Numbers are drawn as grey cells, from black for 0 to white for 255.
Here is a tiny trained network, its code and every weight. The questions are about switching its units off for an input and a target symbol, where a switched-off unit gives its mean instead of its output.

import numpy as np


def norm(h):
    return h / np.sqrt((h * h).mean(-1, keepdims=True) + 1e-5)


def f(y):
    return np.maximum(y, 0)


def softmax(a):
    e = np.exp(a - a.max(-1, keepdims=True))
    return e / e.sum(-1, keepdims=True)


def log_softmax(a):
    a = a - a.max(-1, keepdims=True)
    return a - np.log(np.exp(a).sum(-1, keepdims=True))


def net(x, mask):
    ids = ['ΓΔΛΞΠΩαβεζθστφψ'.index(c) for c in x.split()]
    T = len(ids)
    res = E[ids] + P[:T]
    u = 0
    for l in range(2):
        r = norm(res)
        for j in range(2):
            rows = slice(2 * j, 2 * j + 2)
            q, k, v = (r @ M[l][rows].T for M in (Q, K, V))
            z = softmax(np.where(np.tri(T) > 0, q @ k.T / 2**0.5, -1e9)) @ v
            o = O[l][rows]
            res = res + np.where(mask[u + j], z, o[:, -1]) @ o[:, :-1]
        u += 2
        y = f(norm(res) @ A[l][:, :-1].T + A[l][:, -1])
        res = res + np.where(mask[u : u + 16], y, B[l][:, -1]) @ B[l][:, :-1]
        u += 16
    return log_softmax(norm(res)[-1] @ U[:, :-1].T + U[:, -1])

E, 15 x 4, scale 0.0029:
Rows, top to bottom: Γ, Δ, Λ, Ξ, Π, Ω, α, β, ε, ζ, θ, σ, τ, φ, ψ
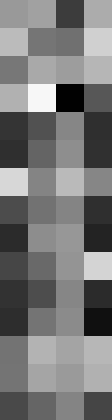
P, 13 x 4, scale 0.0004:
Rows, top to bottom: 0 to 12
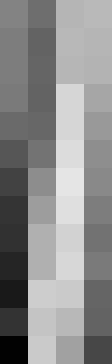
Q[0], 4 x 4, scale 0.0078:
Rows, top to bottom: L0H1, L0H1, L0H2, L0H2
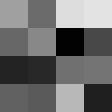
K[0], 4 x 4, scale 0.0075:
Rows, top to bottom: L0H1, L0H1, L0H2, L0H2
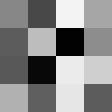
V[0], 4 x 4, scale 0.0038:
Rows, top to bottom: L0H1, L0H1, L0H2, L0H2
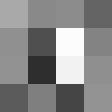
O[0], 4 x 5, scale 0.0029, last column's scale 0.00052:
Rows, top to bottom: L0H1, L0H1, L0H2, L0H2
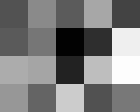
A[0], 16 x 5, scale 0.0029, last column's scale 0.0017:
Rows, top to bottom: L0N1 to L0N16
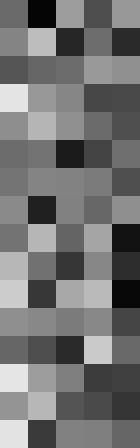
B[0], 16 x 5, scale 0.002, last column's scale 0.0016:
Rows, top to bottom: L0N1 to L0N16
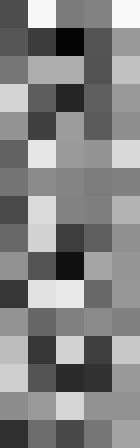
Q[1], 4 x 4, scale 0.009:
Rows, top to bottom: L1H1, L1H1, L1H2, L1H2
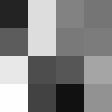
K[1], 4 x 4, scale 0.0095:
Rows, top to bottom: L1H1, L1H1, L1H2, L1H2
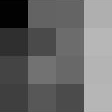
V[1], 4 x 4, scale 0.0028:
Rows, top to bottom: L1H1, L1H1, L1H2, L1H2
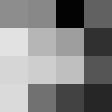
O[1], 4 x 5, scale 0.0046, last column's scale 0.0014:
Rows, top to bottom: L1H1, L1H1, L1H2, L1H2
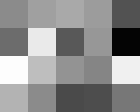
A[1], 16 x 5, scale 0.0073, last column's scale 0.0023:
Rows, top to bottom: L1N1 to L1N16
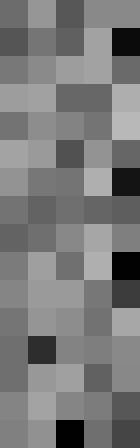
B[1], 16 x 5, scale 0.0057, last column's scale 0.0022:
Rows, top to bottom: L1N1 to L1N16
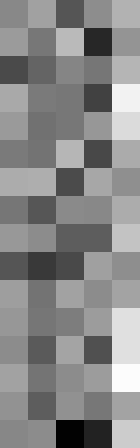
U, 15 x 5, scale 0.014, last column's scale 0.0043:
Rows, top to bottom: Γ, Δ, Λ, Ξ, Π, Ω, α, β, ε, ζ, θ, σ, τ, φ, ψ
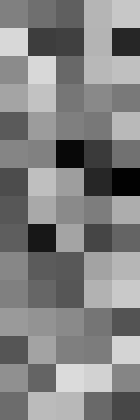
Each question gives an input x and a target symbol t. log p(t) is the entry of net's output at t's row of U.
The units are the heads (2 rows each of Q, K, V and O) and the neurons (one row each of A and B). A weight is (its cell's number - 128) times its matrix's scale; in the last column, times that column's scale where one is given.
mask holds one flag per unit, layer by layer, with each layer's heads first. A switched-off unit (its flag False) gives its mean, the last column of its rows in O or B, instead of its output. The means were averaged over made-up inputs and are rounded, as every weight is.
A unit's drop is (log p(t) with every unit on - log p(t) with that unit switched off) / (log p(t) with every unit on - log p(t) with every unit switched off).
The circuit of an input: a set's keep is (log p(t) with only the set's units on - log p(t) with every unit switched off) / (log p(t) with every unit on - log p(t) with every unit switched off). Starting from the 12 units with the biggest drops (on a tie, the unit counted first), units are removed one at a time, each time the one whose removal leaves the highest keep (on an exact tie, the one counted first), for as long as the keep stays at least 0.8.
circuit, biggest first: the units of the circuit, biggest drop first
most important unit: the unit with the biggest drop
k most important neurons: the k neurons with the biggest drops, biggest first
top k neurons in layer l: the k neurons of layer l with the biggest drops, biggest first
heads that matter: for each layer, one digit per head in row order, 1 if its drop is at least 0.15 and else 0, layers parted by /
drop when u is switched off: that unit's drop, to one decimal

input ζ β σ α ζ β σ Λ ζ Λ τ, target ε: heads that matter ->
10 / 10
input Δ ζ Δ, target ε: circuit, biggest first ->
L1H2, L1N2
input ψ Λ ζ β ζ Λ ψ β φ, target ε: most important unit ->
L1H1
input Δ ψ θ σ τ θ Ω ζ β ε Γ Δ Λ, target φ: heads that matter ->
01 / 01
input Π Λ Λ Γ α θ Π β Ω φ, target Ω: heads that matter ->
10 / 01
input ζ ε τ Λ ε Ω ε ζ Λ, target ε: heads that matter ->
00 / 10
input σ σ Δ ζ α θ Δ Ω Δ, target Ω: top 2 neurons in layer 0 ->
L0N10, L0N2
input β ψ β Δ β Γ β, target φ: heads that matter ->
10 / 00
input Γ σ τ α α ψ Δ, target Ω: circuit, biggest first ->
L0H1, L1N16
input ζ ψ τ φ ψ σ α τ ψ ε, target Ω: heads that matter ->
11 / 00
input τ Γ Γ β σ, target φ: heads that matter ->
10 / 00
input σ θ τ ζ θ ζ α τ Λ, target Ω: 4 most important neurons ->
L1N16, L0N13, L0N9, L0N2
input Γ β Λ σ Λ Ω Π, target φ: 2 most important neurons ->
L0N1, L1N14
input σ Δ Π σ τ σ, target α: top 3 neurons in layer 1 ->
L1N16, L1N13, L1N3
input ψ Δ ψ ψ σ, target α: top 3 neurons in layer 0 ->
L0N1, L0N6, L0N13
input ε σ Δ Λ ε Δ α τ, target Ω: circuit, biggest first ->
L0H1
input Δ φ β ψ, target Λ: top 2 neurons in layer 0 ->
L0N1, L0N13
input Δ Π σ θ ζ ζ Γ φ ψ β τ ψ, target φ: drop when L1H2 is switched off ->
0.3
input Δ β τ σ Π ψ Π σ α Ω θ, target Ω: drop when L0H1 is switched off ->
0.2
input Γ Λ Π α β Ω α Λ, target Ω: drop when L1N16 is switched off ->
0.2
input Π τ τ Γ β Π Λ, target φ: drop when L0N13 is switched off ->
0.0
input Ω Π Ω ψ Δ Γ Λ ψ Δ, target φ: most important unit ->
L0H2
